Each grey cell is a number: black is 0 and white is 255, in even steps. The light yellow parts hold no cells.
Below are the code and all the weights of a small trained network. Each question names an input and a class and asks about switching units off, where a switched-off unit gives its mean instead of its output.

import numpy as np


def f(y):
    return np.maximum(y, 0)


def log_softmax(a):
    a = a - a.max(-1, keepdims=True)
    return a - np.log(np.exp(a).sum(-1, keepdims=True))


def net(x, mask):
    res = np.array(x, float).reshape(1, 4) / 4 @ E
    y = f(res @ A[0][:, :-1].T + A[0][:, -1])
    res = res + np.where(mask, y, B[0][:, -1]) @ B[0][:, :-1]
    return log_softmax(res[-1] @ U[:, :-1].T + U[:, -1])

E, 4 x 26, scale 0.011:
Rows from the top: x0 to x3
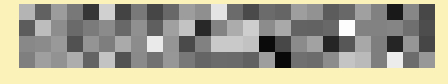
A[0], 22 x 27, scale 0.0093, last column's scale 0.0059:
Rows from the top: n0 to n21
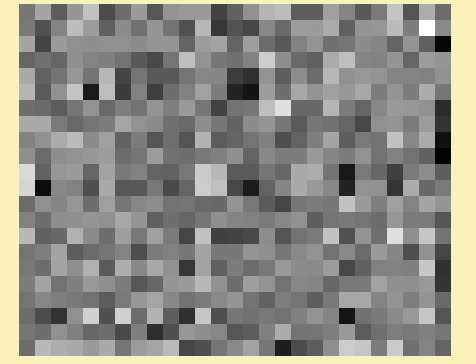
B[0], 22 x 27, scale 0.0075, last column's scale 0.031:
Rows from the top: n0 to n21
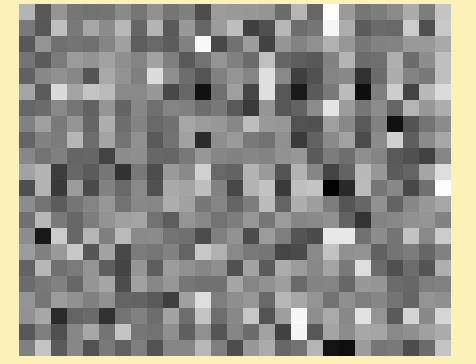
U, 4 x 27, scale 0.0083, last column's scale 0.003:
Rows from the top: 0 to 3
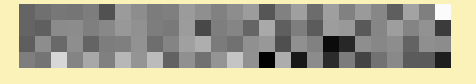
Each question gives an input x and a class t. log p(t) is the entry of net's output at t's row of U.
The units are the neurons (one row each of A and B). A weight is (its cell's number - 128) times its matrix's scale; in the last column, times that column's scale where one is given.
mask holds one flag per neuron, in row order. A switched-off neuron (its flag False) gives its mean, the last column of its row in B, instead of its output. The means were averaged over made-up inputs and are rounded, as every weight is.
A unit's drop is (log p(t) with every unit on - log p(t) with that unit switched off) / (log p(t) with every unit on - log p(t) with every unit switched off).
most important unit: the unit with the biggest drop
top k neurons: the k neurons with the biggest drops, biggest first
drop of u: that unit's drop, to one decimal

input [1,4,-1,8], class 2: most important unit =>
n21
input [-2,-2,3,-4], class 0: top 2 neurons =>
[n11 n21]
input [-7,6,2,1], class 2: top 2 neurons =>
[n21 n14]
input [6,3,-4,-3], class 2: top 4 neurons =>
[n14 n1 n0 n6]
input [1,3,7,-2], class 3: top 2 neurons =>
[n11 n19]
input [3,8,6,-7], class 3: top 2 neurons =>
[n11 n19]
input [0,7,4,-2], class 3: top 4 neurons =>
[n11 n10 n19 n20]
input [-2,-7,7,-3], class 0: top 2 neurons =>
[n19 n21]
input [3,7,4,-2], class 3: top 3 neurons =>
[n11 n19 n10]
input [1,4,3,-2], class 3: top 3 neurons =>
[n11 n19 n10]
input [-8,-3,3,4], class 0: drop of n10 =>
0.0
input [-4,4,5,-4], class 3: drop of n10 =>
0.3
